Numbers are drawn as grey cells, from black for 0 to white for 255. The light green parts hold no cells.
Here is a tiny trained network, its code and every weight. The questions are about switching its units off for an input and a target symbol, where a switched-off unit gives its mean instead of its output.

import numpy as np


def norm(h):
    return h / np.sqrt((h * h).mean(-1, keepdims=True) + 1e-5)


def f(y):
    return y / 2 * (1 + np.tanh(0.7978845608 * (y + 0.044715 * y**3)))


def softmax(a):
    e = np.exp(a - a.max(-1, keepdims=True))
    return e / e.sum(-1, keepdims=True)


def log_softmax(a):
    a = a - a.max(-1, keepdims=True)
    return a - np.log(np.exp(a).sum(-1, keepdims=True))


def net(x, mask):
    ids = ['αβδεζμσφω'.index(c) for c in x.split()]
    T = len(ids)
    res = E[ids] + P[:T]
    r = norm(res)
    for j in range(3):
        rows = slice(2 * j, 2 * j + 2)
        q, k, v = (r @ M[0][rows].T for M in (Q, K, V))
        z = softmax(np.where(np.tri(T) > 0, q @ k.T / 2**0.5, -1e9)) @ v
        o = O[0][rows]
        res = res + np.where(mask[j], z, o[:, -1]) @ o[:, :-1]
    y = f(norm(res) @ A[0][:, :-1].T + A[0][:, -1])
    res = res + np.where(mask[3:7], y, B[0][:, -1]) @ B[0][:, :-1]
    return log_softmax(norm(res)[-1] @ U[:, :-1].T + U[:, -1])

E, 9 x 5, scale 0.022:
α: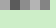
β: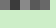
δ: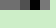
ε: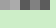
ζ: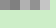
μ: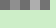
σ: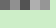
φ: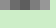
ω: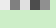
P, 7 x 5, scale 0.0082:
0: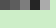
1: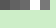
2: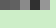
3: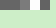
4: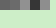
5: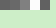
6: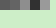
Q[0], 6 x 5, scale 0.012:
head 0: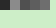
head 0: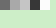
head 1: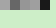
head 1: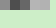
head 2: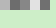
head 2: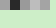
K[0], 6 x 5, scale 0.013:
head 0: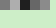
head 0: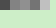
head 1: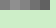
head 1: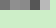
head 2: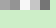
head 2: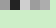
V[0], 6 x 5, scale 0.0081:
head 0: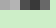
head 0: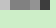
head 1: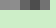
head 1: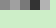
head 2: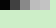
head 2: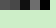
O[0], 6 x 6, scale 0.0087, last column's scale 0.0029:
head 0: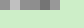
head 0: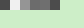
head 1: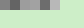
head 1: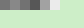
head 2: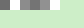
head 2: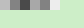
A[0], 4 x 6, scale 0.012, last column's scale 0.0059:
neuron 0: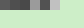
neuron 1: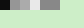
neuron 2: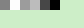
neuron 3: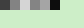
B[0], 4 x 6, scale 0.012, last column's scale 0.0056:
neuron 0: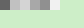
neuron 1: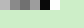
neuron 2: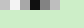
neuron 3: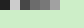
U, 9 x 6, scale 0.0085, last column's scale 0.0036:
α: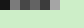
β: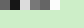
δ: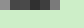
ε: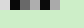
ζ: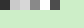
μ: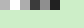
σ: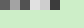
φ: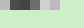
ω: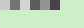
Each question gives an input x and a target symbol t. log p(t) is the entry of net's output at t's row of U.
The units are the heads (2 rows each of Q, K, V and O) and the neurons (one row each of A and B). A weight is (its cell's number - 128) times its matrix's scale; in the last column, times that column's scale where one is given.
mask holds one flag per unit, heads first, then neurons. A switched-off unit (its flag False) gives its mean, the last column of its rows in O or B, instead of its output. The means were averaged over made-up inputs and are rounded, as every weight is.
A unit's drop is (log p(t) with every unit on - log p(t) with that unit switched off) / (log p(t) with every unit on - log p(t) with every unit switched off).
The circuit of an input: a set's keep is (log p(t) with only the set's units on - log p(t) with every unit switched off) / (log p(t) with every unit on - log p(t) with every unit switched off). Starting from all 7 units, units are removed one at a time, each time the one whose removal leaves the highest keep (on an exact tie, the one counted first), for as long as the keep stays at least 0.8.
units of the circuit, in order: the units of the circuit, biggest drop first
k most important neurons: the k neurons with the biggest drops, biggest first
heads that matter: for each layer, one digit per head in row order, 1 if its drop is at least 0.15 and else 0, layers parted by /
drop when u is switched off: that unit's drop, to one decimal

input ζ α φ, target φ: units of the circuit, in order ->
[neuron 1; head 0]
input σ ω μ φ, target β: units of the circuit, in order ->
[head 2]
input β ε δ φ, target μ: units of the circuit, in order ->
[head 0; neuron 2]
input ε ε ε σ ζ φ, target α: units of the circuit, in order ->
[head 2; neuron 3]
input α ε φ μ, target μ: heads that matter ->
100
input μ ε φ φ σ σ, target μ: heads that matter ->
101
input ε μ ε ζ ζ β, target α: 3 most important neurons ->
[neuron 3; neuron 0; neuron 1]
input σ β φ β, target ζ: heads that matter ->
001
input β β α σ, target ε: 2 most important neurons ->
[neuron 1; neuron 3]
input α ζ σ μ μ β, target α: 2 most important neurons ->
[neuron 3; neuron 2]
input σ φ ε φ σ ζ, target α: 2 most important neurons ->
[neuron 3; neuron 1]
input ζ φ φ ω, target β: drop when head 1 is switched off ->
0.0
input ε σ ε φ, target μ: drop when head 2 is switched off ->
0.1
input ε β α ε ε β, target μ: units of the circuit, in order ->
[head 0]
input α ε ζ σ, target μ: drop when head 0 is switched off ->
0.4
